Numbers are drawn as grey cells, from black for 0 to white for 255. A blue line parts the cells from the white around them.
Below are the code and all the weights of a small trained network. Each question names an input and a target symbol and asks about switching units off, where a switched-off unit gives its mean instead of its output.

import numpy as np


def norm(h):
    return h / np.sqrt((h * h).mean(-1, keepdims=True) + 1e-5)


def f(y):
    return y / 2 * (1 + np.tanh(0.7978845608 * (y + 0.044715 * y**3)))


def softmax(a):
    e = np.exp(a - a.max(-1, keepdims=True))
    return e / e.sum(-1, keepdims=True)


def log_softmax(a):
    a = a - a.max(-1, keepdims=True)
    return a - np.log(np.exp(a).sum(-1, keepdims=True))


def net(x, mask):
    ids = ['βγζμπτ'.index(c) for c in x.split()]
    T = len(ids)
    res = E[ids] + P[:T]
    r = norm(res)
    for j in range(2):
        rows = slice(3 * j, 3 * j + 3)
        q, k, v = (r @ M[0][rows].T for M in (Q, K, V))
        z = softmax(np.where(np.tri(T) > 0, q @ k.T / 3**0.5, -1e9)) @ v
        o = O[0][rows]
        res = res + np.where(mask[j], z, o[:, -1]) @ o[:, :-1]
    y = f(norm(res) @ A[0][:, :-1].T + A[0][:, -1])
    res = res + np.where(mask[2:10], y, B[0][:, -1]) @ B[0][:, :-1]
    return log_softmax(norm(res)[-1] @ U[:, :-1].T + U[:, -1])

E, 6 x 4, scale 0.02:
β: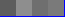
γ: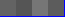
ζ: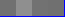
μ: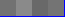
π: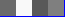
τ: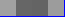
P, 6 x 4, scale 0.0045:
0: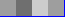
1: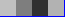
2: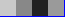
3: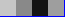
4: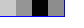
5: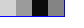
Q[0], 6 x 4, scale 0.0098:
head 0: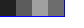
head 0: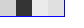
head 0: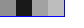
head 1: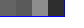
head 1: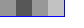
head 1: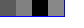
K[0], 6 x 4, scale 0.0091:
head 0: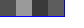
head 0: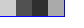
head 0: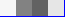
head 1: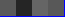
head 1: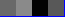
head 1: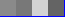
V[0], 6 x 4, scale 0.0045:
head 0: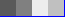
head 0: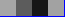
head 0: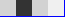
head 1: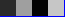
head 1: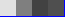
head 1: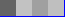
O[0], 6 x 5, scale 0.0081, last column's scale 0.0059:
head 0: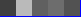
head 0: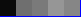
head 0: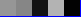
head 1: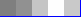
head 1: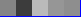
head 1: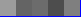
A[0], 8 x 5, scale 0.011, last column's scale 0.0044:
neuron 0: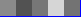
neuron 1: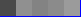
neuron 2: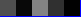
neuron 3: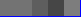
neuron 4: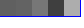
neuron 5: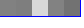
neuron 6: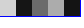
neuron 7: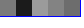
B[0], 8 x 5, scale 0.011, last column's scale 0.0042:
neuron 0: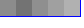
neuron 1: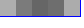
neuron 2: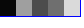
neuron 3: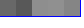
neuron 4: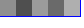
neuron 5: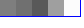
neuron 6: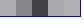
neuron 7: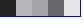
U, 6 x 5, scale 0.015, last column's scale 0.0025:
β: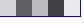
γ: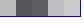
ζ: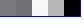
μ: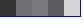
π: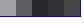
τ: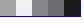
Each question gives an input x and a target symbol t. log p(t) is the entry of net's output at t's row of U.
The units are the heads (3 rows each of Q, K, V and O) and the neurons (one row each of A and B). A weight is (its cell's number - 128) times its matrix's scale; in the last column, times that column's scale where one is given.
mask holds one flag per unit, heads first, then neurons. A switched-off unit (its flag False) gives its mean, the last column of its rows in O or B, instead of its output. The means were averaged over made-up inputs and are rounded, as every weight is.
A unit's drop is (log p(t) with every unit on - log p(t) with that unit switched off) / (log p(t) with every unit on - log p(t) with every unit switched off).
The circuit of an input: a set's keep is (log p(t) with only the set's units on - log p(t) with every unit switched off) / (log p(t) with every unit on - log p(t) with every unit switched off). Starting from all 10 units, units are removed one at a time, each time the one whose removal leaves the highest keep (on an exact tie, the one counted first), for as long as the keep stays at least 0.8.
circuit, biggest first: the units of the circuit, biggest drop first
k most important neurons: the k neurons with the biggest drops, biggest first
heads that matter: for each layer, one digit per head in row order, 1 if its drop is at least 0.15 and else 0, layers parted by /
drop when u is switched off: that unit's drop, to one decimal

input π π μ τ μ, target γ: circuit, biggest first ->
[neuron 7; neuron 2]
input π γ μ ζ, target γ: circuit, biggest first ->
[neuron 7]
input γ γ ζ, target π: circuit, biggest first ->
[head 1; neuron 7]
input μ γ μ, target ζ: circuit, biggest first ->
[head 0; neuron 2]
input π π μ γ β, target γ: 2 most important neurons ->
[neuron 7; neuron 2]
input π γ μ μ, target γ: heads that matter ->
00
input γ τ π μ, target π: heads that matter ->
11
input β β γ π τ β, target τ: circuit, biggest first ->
[head 0; neuron 2]
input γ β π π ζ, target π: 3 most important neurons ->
[neuron 7; neuron 2; neuron 3]
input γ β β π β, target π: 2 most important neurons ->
[neuron 7; neuron 2]
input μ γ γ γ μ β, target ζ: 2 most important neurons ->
[neuron 2; neuron 6]
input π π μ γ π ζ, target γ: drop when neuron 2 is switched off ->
0.2
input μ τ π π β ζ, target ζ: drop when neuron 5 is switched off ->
0.1
